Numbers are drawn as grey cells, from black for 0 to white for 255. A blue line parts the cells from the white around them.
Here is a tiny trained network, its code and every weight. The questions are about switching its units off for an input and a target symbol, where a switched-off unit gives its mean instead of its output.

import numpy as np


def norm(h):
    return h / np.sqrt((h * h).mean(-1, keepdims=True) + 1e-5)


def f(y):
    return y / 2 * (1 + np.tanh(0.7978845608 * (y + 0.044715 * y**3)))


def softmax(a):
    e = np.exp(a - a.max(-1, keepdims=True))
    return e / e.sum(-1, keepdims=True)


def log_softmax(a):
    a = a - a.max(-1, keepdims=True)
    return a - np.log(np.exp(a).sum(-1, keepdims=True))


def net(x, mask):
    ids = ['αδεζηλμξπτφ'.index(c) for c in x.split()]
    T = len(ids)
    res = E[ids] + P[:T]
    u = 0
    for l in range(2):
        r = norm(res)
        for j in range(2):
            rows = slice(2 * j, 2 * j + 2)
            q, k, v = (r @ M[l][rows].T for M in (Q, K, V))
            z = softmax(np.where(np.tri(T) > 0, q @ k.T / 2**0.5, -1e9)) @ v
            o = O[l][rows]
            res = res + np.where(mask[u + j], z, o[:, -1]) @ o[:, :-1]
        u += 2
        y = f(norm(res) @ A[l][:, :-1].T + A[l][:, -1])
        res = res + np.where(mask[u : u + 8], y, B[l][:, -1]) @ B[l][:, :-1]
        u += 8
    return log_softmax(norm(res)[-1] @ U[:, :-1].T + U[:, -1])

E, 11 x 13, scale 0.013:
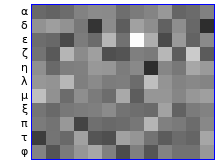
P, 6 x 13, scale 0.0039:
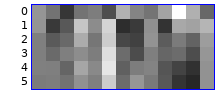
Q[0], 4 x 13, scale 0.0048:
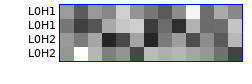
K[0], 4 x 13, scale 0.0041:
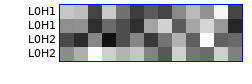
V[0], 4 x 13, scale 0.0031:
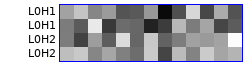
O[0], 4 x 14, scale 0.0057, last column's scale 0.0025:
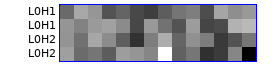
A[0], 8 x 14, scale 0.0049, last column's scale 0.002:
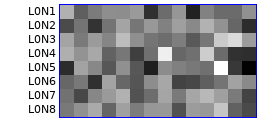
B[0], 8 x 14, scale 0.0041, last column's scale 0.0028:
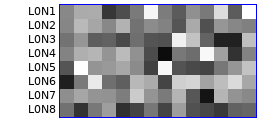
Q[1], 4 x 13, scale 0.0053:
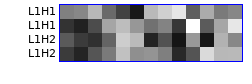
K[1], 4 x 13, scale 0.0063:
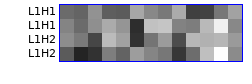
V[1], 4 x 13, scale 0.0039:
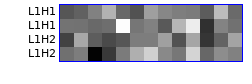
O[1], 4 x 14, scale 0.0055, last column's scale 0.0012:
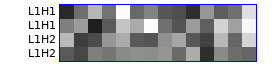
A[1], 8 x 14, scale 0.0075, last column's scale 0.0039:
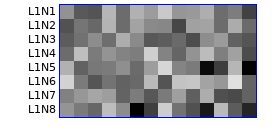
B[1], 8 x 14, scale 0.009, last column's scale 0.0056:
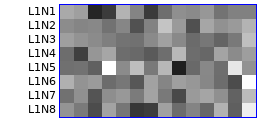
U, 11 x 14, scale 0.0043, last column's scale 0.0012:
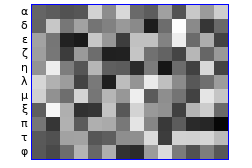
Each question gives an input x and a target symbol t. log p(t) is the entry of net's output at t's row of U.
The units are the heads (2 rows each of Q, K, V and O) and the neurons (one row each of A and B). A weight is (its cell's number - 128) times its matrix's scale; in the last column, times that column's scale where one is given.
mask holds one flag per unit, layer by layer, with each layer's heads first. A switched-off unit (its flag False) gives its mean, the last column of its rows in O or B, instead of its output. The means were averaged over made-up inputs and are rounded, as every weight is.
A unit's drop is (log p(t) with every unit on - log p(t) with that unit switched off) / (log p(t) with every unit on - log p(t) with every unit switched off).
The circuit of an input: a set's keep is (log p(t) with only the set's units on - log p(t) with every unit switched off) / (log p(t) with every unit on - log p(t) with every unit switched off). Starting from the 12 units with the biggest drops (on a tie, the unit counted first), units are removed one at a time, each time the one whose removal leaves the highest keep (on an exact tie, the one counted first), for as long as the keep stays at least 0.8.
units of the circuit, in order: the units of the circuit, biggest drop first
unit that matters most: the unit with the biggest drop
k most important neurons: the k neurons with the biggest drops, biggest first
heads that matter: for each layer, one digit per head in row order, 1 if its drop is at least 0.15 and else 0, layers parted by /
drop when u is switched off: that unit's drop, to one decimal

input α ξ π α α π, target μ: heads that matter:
10 / 00
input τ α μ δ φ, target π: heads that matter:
10 / 10
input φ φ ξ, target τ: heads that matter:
01 / 01
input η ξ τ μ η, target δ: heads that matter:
11 / 11
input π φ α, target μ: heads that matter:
11 / 00
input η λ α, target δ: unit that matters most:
L0H2
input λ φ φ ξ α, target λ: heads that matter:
01 / 10
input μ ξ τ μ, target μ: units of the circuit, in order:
[L0H2; L1N5]
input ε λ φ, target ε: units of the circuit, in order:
[L0H1; L1N1]
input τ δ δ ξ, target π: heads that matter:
00 / 10
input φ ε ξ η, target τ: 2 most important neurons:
[L1N4; L1N2]
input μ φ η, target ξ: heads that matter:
10 / 01
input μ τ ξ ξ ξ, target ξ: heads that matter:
10 / 01
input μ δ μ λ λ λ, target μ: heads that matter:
01 / 00
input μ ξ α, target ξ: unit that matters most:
L0H1
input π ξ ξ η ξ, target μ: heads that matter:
00 / 00
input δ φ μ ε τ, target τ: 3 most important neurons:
[L0N6; L1N2; L1N4]
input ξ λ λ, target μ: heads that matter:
11 / 00
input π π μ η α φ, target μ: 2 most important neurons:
[L1N5; L0N6]
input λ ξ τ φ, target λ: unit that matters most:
L1H1
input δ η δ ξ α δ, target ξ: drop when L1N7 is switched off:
0.2
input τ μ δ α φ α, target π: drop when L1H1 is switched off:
0.7
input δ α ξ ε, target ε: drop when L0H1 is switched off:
0.1
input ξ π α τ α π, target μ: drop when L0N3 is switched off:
0.0
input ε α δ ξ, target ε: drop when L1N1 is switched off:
0.3
